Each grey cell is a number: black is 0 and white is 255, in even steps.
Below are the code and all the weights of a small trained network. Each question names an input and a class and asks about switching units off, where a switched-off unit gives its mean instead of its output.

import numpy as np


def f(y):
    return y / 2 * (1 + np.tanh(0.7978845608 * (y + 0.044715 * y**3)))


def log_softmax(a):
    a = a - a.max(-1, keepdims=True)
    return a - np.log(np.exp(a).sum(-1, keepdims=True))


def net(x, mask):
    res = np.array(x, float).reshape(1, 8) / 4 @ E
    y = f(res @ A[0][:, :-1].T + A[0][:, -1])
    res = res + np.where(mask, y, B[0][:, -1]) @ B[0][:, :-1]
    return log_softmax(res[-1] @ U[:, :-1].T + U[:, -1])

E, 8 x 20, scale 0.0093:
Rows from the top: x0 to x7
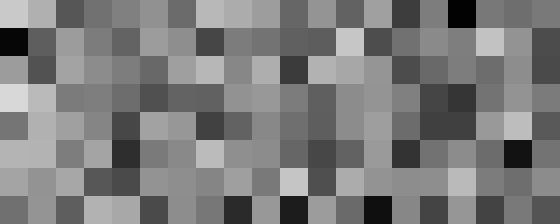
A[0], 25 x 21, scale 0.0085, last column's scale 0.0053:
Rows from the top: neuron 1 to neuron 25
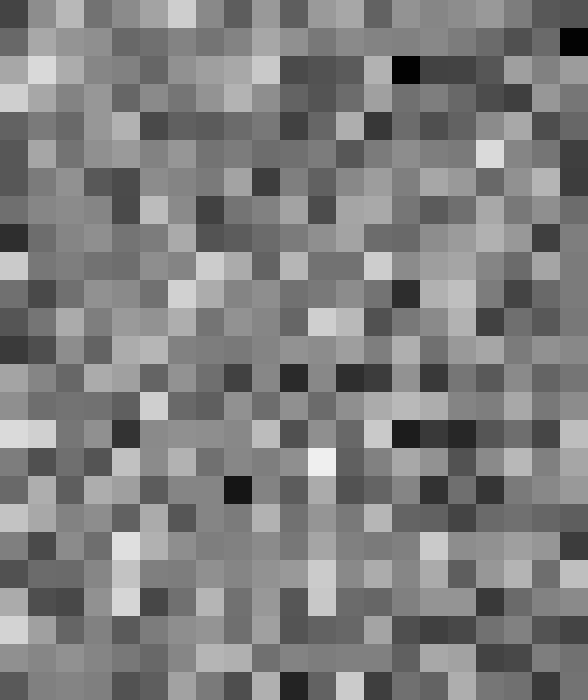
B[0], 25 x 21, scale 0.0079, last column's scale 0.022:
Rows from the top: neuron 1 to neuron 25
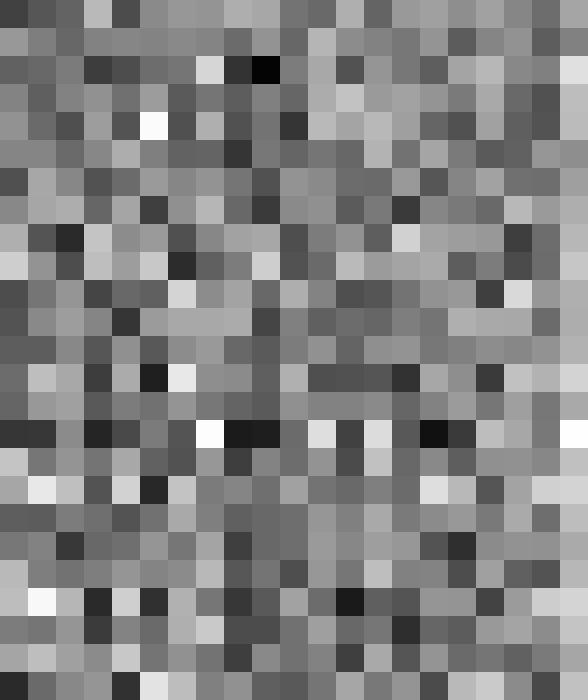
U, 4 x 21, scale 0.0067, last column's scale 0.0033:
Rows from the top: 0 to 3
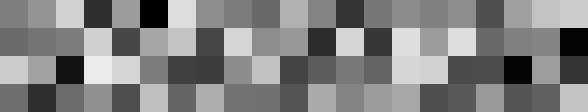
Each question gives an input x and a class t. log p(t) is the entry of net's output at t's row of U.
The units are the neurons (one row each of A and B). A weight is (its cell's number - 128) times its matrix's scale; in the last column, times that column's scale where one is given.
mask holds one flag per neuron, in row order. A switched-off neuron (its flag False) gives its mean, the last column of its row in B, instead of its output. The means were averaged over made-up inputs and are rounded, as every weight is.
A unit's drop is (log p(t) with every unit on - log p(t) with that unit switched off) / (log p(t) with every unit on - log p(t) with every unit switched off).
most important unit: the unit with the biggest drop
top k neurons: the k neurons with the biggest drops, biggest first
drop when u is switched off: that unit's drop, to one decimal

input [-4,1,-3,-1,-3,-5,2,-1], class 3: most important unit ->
neuron 22
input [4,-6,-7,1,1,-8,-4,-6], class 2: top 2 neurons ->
neuron 16; neuron 3
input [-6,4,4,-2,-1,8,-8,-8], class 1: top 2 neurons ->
neuron 16; neuron 22
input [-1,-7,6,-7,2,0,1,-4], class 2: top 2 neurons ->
neuron 10; neuron 16
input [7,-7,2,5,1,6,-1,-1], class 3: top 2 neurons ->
neuron 16; neuron 4
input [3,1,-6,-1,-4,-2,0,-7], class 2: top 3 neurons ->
neuron 16; neuron 10; neuron 3
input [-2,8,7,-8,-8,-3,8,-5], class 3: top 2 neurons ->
neuron 20; neuron 13
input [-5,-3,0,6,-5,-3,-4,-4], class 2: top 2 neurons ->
neuron 16; neuron 14
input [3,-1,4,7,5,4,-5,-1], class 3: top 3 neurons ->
neuron 16; neuron 22; neuron 4
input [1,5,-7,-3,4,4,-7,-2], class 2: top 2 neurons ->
neuron 16; neuron 3
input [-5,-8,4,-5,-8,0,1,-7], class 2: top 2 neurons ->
neuron 10; neuron 16
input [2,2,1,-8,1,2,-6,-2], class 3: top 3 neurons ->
neuron 14; neuron 18; neuron 22
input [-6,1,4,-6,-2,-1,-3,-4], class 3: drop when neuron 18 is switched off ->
0.2
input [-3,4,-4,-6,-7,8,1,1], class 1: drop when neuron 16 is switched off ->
0.3
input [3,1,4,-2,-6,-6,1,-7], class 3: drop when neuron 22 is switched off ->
0.0
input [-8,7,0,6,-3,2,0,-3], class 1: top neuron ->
neuron 16
